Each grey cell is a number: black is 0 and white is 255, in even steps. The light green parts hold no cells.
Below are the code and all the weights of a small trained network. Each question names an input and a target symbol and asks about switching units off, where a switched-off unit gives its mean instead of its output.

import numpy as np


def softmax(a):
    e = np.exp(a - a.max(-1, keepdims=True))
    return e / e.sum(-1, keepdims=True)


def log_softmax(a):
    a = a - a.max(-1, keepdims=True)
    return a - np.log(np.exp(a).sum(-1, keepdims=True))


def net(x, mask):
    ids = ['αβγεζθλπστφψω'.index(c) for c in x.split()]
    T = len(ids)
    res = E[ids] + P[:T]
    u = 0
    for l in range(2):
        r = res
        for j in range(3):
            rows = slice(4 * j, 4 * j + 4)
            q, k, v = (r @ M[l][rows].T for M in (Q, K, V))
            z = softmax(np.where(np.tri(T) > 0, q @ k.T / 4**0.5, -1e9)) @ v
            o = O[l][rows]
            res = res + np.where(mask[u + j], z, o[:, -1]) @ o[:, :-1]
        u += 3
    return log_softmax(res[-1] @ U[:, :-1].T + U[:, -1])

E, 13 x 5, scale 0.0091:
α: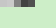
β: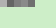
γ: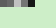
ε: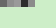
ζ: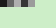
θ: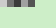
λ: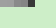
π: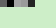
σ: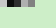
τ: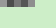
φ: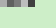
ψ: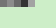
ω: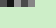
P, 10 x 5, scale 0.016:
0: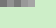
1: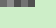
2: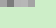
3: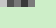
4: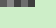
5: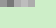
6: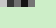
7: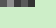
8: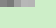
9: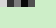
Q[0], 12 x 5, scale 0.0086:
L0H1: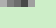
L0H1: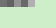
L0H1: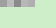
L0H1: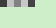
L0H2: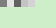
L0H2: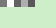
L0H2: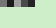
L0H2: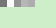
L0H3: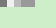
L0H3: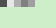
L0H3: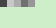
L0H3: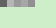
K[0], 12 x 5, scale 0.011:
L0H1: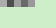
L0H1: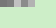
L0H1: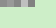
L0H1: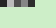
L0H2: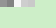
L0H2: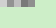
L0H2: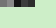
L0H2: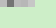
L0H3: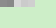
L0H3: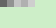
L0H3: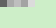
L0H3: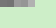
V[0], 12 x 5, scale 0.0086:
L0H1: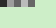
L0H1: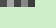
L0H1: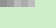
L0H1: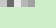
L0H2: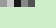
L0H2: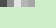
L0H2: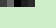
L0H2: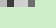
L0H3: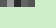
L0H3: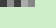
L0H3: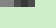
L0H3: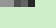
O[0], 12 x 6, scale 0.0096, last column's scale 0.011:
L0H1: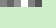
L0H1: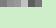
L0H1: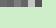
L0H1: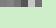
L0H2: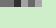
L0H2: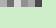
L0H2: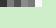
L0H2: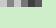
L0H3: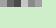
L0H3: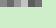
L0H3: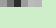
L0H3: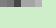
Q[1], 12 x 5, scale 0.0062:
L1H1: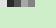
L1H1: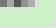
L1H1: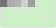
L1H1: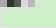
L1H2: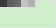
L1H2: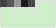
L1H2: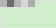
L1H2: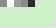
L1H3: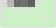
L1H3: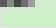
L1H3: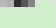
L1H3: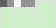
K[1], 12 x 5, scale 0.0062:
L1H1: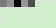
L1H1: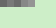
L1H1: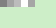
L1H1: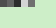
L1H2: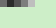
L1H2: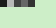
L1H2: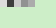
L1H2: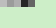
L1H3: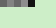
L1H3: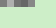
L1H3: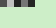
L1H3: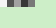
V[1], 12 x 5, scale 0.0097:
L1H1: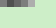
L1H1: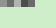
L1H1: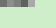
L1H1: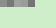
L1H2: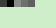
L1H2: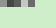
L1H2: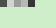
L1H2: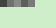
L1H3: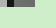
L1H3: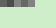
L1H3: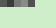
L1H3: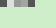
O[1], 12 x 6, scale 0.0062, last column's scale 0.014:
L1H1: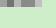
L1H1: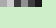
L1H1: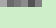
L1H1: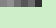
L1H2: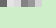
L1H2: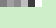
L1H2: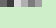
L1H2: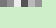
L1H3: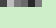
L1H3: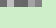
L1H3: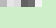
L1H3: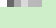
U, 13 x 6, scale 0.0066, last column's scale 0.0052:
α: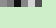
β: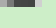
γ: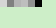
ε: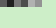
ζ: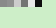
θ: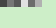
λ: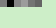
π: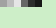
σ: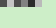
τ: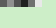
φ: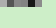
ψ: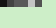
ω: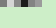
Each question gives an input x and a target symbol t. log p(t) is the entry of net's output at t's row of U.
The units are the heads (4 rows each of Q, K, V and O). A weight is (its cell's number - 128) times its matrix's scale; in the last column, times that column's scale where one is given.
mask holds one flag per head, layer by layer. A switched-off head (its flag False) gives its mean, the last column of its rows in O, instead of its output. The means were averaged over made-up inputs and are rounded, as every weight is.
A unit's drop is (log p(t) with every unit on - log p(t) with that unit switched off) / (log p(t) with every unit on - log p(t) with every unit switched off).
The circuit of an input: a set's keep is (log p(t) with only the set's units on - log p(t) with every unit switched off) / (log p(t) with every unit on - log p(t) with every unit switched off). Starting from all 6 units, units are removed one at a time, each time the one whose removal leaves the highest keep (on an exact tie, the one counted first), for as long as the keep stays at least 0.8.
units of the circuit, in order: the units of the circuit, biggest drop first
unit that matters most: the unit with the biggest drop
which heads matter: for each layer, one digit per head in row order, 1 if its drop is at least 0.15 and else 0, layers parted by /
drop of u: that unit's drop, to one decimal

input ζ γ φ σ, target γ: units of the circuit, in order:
L0H1, L1H3, L1H2, L1H1
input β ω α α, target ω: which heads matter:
000 / 011
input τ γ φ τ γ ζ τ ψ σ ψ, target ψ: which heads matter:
011 / 100
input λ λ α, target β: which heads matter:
011 / 110
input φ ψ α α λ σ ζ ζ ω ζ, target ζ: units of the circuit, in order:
L0H2, L1H2, L1H3, L0H1
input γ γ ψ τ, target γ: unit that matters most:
L0H1
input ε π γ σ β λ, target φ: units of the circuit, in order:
L0H2, L1H2, L1H3
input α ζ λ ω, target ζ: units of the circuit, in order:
L1H2, L0H2, L1H3, L0H1
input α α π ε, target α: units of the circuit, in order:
L0H3, L0H2
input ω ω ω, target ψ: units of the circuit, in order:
L1H3, L0H1
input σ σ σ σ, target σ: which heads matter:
011 / 011
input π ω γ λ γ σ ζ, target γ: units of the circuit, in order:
L0H1, L1H3, L1H2, L0H3
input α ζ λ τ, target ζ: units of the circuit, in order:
L1H2, L0H2, L1H3, L0H1
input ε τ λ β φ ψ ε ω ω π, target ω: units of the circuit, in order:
L0H2, L1H2, L1H3
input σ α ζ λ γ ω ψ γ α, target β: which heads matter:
011 / 111
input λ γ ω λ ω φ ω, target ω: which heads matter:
110 / 011
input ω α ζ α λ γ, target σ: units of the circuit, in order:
L0H3, L1H1, L0H2
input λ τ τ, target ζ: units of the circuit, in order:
L0H1, L0H2
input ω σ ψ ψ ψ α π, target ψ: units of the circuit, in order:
L0H2
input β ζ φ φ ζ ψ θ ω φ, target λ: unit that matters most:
L0H2
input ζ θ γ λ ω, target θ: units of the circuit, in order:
L0H1, L0H3
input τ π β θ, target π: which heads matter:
110 / 011
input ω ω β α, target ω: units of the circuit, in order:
L1H3, L0H1
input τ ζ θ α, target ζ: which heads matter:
111 / 011
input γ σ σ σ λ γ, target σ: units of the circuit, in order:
L0H3, L1H3, L0H1
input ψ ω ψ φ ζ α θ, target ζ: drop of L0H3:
0.1
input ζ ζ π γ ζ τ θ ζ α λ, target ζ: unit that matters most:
L1H2
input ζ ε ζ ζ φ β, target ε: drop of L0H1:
0.3
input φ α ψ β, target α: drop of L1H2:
0.2
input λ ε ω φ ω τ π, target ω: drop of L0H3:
0.1
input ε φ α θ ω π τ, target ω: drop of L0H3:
0.0
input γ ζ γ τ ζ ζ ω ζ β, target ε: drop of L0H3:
0.1
